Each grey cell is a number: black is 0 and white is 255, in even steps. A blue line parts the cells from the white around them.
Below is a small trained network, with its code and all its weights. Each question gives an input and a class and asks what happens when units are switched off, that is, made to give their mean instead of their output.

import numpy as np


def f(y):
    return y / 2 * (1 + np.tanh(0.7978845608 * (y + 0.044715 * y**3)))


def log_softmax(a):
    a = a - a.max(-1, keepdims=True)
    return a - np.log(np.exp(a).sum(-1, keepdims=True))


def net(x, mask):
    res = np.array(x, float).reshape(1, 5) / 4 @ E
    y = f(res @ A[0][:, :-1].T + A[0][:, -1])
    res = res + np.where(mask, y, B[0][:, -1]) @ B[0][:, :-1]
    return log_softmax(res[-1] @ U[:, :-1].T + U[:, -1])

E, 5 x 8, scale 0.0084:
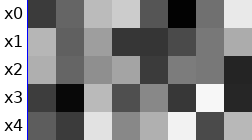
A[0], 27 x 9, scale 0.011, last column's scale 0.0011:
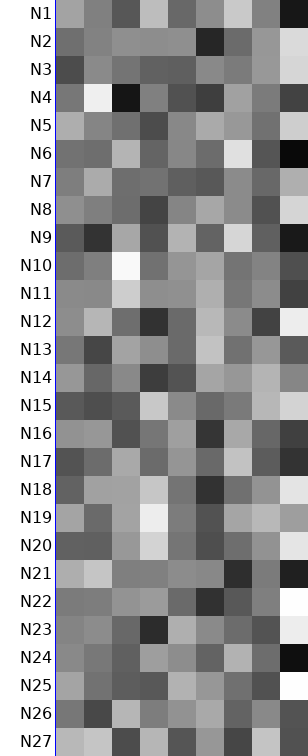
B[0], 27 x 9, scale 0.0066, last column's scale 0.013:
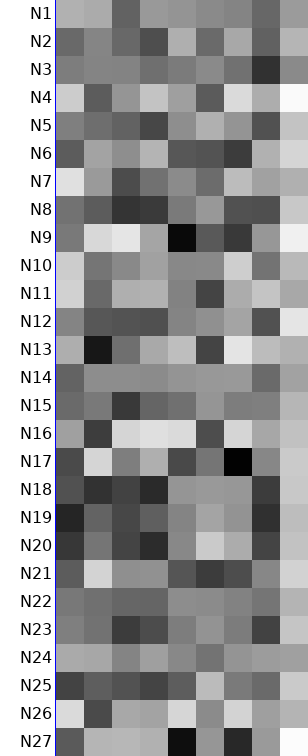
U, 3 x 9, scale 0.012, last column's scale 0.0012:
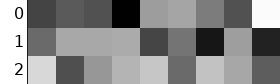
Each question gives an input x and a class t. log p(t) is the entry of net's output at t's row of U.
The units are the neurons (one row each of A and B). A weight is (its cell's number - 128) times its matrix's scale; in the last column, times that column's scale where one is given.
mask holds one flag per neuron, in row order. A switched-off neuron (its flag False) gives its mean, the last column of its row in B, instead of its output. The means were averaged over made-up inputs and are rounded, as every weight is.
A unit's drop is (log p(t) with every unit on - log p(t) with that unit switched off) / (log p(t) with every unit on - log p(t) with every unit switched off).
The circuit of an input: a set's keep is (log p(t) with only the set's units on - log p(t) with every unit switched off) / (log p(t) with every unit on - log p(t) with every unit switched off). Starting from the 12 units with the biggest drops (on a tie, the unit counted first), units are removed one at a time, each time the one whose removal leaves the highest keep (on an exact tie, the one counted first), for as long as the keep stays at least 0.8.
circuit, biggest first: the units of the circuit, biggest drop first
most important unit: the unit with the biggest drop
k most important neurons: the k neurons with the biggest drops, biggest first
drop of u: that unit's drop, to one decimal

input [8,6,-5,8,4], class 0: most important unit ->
N20
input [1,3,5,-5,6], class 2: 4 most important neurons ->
N13, N9, N26, N17
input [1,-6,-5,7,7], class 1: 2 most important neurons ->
N9, N17
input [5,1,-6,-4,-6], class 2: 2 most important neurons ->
N4, N16
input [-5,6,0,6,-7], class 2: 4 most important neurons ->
N16, N27, N4, N7
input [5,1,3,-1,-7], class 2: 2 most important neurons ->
N4, N16
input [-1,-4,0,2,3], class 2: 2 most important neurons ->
N27, N21
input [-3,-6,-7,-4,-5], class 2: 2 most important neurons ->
N4, N9
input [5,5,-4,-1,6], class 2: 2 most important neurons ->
N26, N13
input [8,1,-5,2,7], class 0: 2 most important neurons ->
N20, N19
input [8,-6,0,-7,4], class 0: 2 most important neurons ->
N18, N20
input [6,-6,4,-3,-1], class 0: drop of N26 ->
0.0
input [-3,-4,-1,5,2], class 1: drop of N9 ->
0.1
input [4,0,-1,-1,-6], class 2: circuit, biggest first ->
N4
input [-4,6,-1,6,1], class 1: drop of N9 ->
0.4
